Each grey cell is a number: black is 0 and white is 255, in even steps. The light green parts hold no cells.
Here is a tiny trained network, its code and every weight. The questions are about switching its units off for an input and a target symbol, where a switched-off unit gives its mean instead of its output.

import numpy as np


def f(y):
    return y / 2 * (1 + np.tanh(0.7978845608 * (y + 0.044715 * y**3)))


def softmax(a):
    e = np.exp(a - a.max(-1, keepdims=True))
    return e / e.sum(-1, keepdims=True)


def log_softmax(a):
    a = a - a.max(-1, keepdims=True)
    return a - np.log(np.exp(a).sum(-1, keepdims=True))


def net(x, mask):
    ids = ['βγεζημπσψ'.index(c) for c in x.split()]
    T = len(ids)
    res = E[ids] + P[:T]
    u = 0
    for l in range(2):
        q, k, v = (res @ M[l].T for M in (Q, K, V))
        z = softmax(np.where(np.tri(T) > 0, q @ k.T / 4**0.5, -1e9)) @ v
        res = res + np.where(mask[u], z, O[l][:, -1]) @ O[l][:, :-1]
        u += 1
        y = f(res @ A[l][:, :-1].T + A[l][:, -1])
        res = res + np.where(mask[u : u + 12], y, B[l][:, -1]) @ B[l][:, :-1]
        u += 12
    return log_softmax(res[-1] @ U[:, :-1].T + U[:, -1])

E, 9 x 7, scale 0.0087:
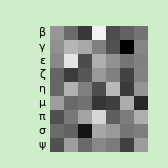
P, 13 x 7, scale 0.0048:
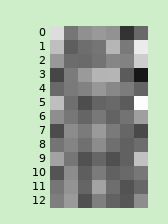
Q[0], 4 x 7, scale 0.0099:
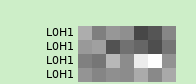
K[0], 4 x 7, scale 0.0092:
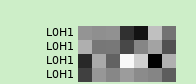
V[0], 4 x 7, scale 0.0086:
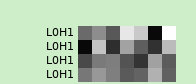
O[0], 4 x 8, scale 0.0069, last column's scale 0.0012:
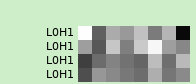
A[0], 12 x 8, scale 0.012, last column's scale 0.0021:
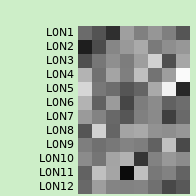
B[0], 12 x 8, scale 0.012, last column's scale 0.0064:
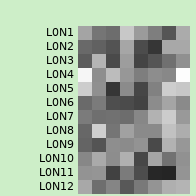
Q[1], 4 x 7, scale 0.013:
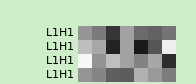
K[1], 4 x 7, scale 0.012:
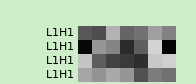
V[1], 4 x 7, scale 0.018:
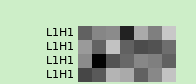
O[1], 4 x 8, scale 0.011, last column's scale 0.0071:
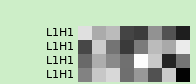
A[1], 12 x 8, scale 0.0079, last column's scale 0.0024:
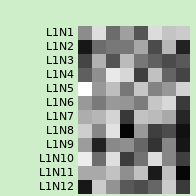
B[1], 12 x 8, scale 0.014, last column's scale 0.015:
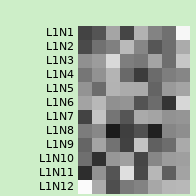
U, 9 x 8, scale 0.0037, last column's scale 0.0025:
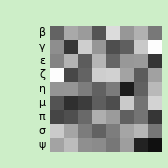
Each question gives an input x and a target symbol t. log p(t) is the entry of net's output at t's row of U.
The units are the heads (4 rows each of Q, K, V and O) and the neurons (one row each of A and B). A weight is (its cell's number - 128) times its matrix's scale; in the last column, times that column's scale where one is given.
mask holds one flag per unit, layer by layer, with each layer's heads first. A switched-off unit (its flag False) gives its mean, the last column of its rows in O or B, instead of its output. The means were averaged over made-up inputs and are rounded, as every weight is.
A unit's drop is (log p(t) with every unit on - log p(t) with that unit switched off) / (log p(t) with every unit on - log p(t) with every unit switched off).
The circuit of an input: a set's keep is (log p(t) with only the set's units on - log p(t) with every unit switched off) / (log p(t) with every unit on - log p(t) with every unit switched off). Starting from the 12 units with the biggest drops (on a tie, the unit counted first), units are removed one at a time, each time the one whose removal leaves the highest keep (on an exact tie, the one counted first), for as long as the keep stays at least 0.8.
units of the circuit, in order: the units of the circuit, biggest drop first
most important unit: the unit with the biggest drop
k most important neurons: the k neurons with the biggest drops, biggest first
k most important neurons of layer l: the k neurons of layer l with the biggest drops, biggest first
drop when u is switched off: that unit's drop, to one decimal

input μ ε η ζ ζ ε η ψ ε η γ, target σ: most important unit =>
L0N7
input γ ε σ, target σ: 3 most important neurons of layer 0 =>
[L0N6; L0N1; L0N5]
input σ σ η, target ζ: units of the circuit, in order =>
[L1H1; L0H1; L0N5]
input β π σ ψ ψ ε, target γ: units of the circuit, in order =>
[L0H1; L1N10; L0N4]
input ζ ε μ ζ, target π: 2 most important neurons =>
[L0N5; L0N4]
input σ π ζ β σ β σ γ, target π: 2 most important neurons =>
[L0N5; L0N4]
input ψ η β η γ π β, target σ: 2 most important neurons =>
[L0N6; L0N1]
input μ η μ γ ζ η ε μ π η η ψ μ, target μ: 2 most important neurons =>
[L0N12; L0N11]
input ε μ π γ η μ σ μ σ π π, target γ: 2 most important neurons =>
[L0N10; L0N7]
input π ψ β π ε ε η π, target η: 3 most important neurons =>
[L0N4; L0N5; L1N9]
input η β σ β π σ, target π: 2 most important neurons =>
[L0N9; L0N5]
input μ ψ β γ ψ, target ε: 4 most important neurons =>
[L0N4; L0N5; L0N7; L1N11]
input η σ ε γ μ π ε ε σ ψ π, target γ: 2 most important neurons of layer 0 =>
[L0N7; L0N4]
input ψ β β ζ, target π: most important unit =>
L1H1
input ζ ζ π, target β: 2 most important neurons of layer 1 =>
[L1N1; L1N7]
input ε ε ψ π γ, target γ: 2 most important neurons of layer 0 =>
[L0N2; L0N5]
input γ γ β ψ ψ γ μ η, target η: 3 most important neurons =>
[L0N11; L1N8; L0N7]
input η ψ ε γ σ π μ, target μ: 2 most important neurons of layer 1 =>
[L1N10; L1N6]
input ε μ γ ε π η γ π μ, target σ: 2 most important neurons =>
[L0N4; L0N5]
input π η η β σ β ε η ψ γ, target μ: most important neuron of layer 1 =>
[L1N1]
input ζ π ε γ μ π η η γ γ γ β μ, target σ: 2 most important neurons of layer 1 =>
[L1N12; L1N11]
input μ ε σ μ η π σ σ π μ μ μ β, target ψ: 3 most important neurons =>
[L1N3; L0N7; L0N4]
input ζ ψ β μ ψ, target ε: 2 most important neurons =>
[L0N4; L1N11]
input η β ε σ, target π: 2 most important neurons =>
[L0N5; L1N2]
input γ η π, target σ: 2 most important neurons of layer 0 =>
[L0N6; L0N9]
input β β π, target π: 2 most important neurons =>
[L0N5; L0N9]
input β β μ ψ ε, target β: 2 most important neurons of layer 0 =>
[L0N8; L0N5]
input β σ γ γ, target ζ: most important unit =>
L0N5
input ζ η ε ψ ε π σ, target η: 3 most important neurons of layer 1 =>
[L1N9; L1N6; L1N12]
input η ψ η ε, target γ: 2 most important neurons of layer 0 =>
[L0N5; L0N2]
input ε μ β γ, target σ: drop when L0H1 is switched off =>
1.0
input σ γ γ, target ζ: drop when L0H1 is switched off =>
0.7
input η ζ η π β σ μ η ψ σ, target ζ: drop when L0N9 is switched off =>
0.3
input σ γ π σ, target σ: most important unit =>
L0H1
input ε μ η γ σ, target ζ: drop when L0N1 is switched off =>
0.0
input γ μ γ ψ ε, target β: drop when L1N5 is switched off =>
0.1
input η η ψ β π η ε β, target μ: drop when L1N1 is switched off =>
0.2
